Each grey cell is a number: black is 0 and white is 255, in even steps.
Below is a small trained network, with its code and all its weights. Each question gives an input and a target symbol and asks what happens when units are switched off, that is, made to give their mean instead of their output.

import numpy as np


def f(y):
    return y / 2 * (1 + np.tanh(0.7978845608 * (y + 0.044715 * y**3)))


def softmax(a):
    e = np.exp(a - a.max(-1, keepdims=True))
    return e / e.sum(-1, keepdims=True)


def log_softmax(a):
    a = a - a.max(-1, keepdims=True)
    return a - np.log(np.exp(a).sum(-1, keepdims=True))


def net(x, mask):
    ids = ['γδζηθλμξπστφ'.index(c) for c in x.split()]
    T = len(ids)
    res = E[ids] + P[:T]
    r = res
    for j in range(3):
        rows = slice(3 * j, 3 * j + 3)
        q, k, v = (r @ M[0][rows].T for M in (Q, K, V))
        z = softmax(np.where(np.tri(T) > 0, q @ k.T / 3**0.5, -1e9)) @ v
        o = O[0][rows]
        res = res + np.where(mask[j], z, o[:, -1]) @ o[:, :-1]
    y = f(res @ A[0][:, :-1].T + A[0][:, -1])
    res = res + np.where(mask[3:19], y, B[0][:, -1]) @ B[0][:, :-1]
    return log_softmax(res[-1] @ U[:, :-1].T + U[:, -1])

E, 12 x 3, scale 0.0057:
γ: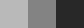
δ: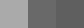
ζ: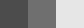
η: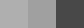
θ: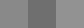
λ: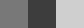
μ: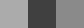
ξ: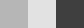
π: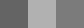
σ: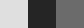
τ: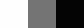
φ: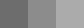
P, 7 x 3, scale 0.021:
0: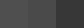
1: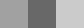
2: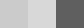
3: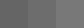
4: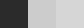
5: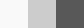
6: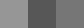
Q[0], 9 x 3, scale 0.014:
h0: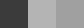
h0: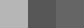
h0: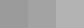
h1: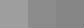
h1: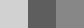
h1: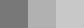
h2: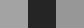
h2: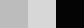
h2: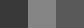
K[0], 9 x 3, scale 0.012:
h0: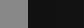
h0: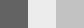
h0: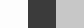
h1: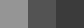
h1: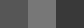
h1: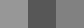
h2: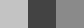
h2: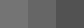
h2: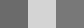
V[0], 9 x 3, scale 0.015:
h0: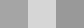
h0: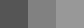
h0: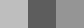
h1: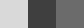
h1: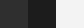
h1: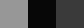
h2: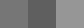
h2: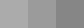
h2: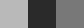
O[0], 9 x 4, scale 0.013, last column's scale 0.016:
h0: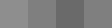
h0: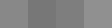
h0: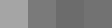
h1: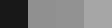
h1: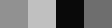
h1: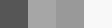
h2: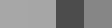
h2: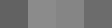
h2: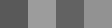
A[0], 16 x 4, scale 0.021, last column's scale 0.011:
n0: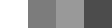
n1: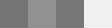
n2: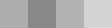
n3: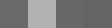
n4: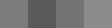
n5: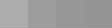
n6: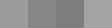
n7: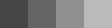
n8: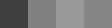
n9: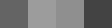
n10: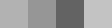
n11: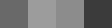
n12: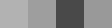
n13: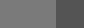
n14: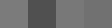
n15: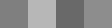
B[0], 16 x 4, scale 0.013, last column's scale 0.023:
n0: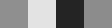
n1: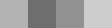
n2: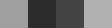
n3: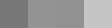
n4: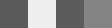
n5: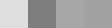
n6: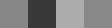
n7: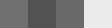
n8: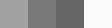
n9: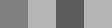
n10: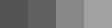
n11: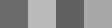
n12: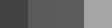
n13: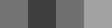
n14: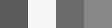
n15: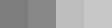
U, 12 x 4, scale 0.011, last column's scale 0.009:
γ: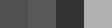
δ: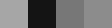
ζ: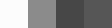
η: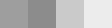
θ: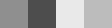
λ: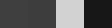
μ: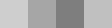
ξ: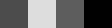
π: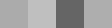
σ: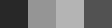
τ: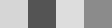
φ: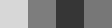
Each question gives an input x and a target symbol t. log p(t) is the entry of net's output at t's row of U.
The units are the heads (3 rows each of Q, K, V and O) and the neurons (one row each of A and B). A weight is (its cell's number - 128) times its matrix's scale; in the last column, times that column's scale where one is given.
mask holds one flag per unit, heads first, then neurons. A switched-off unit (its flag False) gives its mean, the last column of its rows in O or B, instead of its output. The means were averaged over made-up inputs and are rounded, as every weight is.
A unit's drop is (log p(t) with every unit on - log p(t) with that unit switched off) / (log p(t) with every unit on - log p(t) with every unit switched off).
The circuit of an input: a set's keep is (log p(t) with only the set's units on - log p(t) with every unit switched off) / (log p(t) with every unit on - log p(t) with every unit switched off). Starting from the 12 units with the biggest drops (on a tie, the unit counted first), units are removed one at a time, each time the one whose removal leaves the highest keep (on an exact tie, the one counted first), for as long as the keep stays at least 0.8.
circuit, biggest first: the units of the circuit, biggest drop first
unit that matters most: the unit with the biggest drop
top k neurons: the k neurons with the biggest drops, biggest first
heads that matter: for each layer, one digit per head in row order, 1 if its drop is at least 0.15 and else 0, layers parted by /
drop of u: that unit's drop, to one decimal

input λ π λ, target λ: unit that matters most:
n12
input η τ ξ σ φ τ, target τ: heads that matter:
010
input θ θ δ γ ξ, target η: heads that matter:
111
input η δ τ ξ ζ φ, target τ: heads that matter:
000
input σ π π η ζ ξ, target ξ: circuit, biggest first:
h1; n11
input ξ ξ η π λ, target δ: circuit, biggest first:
h2; n2
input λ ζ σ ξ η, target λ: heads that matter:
011
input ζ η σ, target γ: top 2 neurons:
n12; n0
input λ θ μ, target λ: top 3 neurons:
n12; n15; n10
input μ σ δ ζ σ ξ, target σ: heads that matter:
010
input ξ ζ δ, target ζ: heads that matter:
110
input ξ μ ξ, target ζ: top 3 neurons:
n0; n2; n5
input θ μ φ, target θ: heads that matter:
100
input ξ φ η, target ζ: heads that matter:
110
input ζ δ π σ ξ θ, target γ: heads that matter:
011
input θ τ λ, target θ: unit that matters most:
h0
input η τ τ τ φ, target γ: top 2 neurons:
n7; n5
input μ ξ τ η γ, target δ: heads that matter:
011
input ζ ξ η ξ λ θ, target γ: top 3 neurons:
n12; n0; n10
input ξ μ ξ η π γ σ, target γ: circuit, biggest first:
h2
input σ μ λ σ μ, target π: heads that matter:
111
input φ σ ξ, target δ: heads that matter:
100
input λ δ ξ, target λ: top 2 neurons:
n12; n15
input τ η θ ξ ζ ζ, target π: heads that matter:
011
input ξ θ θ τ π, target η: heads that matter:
111
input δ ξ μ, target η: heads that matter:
110
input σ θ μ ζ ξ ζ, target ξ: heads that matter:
011
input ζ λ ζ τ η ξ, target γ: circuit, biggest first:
n12
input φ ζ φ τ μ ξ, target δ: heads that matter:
000
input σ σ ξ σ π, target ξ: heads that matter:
010
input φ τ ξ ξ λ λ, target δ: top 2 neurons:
n12; n10
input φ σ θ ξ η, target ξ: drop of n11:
0.2
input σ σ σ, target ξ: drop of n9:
0.1
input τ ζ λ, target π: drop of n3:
0.0
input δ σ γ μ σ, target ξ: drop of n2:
0.1
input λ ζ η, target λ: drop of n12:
0.5
